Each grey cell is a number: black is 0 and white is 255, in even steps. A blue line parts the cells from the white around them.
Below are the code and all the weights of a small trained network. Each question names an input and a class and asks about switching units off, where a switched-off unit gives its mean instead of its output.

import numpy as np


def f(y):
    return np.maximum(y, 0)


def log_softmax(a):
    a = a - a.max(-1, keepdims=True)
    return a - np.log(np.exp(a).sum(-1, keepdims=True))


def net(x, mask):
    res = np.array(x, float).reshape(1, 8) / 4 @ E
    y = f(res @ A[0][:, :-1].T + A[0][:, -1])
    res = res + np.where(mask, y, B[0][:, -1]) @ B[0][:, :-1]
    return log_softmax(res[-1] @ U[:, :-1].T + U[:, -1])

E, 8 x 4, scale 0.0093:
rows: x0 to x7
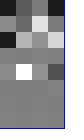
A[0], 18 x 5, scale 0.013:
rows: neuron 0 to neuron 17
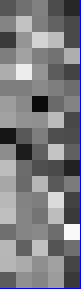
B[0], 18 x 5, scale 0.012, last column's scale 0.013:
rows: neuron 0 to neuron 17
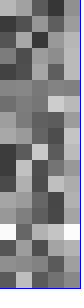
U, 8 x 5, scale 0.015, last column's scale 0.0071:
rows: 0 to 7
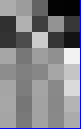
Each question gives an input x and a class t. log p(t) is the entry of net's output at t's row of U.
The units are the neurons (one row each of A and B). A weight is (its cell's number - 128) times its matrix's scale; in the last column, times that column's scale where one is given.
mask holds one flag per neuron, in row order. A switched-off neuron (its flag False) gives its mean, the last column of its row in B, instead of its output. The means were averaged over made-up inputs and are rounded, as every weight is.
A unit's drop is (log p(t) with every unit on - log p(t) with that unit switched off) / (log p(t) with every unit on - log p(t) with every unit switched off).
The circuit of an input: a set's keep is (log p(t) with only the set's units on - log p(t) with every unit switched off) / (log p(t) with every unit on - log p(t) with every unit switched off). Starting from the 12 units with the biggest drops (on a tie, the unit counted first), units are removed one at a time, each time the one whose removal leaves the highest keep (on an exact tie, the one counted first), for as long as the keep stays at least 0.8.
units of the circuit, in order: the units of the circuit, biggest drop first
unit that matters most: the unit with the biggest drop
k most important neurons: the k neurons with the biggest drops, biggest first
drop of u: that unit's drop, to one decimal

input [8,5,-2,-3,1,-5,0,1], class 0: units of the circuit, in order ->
neuron 8
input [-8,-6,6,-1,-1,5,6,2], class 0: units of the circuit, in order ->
neuron 12; neuron 13
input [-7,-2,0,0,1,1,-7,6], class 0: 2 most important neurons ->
neuron 12; neuron 13
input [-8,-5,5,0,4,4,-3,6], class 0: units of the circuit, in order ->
neuron 12; neuron 13
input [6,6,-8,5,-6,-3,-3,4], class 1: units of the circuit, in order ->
neuron 11; neuron 15
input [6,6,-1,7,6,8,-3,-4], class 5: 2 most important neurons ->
neuron 14; neuron 9
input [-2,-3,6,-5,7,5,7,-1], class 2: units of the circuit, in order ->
neuron 4; neuron 1
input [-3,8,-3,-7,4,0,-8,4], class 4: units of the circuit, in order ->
neuron 11; neuron 15
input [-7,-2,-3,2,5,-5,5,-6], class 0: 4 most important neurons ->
neuron 13; neuron 12; neuron 16; neuron 14
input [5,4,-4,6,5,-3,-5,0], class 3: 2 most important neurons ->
neuron 14; neuron 9
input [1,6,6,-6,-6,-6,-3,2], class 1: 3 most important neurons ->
neuron 2; neuron 3; neuron 4
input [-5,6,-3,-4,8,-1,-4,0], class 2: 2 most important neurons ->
neuron 4; neuron 1
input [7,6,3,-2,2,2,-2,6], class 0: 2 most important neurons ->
neuron 8; neuron 0
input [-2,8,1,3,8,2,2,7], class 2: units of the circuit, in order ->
neuron 4
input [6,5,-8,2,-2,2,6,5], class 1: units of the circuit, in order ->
neuron 11; neuron 15
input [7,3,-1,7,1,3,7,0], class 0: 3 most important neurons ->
neuron 8; neuron 0; neuron 6
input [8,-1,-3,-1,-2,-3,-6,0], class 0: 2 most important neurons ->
neuron 8; neuron 0
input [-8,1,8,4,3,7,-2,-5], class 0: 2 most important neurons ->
neuron 12; neuron 7
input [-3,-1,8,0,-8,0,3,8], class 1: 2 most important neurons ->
neuron 2; neuron 4
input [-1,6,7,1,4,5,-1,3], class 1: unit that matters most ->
neuron 2
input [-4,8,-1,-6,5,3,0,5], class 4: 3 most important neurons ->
neuron 11; neuron 15; neuron 9
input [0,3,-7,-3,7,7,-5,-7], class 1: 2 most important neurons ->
neuron 11; neuron 15
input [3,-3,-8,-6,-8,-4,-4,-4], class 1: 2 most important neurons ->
neuron 10; neuron 6
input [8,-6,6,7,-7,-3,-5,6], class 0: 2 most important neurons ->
neuron 8; neuron 0
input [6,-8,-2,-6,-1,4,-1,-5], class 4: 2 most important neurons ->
neuron 6; neuron 12
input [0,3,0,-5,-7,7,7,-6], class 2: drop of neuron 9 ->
1.2
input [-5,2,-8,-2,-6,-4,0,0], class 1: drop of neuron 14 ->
0.1
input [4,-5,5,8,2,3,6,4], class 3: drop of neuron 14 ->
0.1
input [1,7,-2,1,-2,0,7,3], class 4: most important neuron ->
neuron 11
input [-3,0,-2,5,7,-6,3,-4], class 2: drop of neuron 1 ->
0.2
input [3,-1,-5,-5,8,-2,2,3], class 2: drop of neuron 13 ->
0.0
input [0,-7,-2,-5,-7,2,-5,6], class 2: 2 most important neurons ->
neuron 9; neuron 14
